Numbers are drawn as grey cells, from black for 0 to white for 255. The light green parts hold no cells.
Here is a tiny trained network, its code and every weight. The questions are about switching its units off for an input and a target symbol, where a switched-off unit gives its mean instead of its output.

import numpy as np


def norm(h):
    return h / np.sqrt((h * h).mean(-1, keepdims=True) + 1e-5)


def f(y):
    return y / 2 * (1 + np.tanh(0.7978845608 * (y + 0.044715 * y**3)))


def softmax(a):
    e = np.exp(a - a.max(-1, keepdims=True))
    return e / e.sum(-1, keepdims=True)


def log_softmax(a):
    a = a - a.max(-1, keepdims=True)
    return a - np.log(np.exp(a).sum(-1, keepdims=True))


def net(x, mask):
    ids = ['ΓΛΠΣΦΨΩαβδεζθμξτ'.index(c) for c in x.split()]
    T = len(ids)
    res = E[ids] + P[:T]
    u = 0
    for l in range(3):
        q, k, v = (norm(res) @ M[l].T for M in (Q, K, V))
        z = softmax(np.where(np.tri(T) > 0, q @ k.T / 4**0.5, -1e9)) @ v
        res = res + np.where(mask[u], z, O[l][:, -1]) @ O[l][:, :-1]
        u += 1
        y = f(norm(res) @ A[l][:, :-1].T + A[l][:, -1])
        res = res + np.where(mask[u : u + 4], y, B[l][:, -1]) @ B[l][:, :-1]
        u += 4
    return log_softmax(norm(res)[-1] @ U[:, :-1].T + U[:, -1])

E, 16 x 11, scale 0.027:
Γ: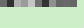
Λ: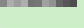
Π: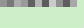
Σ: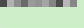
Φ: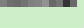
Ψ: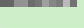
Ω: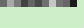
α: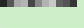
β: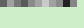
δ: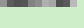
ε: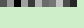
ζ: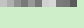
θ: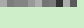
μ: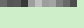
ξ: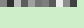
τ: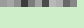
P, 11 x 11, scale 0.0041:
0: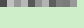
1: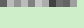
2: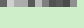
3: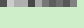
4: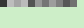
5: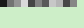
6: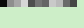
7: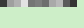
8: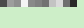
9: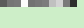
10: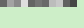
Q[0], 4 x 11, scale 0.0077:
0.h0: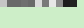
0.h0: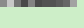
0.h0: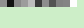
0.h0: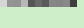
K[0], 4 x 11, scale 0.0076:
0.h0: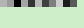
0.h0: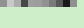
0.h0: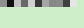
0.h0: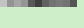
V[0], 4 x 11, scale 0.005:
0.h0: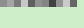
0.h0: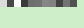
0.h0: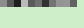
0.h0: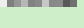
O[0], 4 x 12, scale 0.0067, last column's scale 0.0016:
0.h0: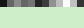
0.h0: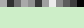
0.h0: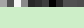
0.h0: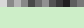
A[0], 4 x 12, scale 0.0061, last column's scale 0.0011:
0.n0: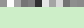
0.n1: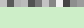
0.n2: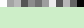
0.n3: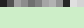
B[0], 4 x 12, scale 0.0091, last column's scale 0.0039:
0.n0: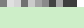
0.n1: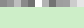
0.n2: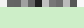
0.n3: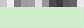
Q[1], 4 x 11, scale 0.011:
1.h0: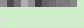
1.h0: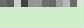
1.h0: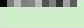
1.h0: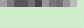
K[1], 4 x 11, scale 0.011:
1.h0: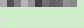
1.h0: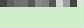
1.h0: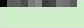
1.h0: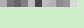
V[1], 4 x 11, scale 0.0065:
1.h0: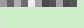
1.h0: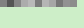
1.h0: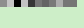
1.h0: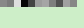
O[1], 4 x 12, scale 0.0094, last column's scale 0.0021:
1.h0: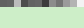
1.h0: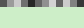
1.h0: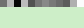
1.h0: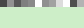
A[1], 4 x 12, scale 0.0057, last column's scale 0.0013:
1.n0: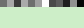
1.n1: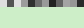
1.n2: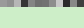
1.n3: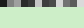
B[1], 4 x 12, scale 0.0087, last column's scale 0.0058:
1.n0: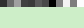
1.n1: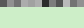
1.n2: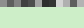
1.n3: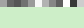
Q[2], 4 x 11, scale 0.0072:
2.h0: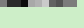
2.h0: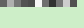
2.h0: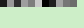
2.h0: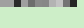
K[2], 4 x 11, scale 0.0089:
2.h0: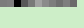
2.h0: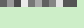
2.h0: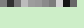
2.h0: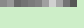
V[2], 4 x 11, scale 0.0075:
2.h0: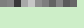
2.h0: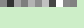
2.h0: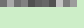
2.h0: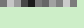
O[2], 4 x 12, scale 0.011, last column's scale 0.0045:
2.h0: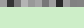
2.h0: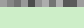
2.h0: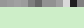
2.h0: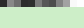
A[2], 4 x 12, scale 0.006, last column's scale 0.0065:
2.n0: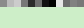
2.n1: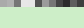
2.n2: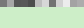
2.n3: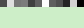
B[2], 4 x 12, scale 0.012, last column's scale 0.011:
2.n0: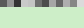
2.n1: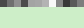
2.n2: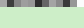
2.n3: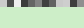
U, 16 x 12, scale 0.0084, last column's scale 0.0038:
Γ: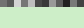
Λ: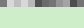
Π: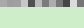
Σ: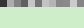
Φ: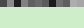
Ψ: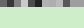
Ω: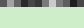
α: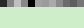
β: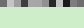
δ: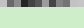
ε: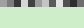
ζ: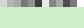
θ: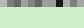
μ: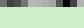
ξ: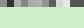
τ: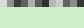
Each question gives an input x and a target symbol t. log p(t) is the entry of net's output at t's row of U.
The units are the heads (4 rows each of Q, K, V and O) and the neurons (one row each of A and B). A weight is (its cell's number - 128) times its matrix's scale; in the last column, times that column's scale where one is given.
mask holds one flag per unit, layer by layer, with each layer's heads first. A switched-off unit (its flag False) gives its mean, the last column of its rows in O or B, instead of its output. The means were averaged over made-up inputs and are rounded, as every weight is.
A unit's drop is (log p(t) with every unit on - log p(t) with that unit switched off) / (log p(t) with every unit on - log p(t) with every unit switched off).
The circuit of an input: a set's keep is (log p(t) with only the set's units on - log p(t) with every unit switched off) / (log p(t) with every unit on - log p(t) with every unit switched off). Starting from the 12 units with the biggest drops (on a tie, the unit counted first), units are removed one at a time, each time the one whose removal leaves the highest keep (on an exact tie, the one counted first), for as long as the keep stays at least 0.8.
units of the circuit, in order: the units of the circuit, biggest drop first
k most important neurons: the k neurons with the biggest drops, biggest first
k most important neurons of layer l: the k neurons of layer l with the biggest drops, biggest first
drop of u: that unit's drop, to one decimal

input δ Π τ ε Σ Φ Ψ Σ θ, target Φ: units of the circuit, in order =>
[1.h0]
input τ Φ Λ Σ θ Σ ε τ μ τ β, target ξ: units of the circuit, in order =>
[1.h0; 2.h0]
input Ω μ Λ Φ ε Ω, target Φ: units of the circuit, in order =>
[1.h0; 0.h0]
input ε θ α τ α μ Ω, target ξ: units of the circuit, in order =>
[0.h0; 1.h0; 1.n3]
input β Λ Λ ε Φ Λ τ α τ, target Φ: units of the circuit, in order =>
[0.h0; 1.h0]
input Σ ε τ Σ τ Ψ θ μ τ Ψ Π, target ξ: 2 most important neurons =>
[1.n3; 0.n2]
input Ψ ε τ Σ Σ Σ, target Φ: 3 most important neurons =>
[1.n0; 2.n0; 1.n3]
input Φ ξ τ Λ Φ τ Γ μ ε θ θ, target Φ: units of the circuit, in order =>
[1.h0; 0.h0]
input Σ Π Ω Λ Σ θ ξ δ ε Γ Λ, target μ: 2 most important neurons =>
[2.n1; 0.n2]
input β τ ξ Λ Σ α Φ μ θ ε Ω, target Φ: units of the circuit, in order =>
[0.h0; 1.h0]
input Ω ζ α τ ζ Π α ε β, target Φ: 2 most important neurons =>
[1.n0; 2.n0]
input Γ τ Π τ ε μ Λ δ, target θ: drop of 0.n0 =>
0.1
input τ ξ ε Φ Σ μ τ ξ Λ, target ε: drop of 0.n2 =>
-0.1
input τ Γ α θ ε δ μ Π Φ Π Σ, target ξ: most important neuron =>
[2.n0]
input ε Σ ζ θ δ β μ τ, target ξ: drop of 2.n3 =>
0.0
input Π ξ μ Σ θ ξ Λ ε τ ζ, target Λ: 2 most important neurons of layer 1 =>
[1.n1; 1.n3]
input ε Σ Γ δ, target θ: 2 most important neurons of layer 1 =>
[1.n0; 1.n2]
